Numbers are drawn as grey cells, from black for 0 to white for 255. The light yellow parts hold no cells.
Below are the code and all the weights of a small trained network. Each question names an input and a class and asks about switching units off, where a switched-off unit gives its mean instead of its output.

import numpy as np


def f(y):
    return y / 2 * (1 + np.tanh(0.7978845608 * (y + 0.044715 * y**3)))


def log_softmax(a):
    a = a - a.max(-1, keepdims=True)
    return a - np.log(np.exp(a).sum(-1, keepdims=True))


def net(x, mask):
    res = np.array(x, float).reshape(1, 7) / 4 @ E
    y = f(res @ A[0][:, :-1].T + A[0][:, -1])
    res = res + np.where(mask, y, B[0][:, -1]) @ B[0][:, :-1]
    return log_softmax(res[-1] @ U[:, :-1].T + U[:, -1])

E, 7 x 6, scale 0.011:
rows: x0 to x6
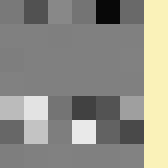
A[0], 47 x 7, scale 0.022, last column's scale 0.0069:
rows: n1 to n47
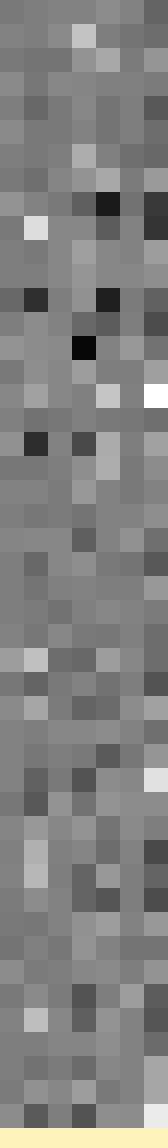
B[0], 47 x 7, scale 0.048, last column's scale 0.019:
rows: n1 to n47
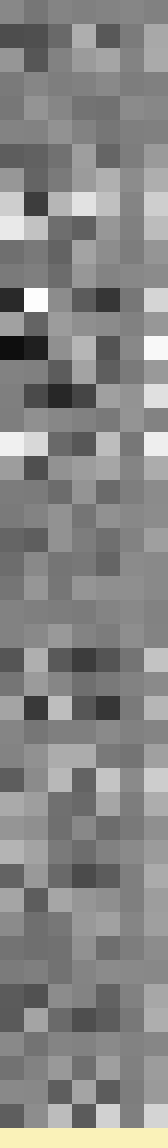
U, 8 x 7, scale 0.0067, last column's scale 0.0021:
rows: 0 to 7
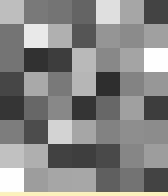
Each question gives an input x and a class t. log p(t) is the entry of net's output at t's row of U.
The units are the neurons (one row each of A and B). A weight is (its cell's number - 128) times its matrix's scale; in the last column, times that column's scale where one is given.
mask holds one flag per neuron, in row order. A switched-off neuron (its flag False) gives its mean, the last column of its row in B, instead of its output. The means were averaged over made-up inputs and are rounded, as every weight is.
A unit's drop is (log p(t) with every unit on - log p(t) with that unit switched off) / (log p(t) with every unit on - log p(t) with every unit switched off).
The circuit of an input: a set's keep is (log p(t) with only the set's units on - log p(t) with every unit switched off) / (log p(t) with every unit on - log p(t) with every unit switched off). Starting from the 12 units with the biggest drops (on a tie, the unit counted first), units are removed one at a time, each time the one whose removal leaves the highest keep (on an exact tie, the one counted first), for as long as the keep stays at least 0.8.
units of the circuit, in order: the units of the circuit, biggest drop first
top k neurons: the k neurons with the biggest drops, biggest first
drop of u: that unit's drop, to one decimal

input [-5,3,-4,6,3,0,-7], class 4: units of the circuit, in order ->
[n19]
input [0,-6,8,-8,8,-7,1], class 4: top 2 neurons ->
[n28 n43]
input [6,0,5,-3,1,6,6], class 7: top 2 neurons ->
[n9 n15]
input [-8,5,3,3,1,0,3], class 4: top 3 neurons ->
[n19 n28 n9]
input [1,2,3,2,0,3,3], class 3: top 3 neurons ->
[n19 n17 n9]
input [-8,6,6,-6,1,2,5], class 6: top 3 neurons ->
[n15 n28 n9]
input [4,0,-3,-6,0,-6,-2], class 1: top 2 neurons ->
[n19 n13]
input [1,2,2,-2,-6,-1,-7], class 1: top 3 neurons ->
[n13 n9 n17]
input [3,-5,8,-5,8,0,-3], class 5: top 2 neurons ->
[n15 n19]
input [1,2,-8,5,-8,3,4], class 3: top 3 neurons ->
[n13 n17 n9]
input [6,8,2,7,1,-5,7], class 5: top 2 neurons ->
[n9 n15]
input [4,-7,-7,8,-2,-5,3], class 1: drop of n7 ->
0.0
